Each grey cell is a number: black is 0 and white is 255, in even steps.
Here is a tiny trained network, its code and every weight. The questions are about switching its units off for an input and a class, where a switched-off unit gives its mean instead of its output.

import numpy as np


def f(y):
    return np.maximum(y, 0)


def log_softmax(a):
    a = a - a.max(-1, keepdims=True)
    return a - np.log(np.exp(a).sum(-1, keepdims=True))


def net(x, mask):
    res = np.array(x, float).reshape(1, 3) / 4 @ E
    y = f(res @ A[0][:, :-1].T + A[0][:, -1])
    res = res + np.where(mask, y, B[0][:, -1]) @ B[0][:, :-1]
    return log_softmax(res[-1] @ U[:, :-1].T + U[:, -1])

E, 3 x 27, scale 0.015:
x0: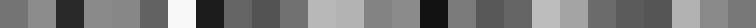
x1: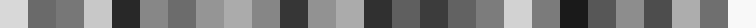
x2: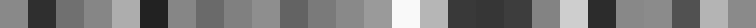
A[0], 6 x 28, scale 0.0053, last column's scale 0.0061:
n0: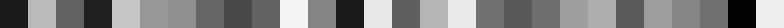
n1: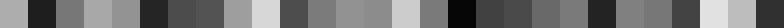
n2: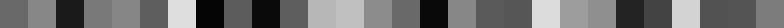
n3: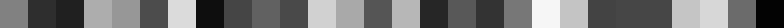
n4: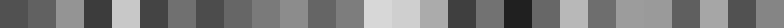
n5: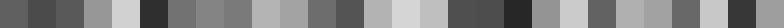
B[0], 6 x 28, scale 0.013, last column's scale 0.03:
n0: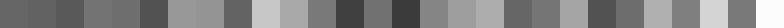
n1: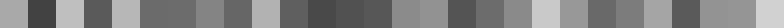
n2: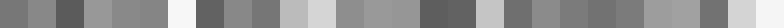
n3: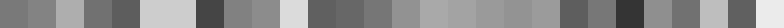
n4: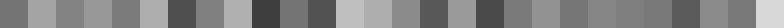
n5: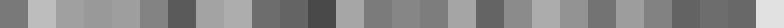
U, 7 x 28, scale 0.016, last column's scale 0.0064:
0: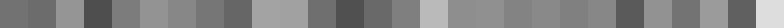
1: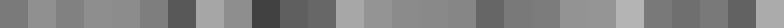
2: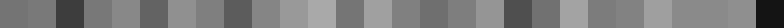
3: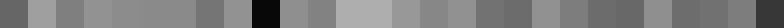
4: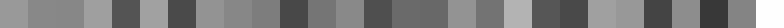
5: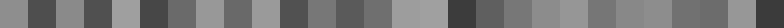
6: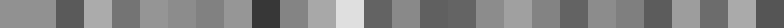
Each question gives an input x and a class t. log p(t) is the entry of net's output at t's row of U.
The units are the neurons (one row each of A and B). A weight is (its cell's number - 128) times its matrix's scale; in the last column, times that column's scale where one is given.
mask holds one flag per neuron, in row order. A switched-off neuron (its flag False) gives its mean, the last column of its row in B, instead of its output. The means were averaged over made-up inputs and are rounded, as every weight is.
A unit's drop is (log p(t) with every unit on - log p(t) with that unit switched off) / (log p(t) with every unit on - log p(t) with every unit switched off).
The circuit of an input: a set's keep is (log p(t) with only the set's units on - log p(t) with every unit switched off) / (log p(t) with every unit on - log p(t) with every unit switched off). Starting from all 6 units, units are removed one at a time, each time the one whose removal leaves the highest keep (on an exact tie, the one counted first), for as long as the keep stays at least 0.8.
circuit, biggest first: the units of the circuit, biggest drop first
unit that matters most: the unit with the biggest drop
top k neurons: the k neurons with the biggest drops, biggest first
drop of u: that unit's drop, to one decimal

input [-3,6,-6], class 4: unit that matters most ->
n2
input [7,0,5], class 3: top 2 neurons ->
(n0 n2)
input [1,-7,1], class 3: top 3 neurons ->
(n4 n5 n1)
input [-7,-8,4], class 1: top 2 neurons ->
(n4 n5)
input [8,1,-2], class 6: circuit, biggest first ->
(n2 n0)
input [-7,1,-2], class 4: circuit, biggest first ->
(n0 n3)
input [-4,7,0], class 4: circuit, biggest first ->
(n0 n2)
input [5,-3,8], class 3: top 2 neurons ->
(n4 n5)
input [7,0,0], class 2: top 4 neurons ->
(n2 n4 n5 n1)
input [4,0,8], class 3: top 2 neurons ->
(n4 n0)
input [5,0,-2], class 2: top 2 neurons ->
(n2 n4)
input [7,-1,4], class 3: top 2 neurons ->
(n2 n0)
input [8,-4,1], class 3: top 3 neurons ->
(n2 n3 n4)
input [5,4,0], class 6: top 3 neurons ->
(n0 n2 n1)
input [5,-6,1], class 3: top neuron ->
(n4)
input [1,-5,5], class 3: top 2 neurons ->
(n4 n5)
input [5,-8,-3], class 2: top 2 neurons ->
(n0 n2)
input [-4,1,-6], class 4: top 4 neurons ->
(n3 n0 n2 n1)
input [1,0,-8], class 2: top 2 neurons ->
(n3 n1)
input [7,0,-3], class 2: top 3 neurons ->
(n2 n4 n5)
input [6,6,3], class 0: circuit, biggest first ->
(n3)
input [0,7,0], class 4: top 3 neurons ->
(n2 n0 n3)
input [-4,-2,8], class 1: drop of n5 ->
0.2
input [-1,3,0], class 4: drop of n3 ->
0.4
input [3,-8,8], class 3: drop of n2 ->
0.0
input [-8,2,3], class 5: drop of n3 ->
0.3
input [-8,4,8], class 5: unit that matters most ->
n1
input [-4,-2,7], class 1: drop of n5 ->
0.1
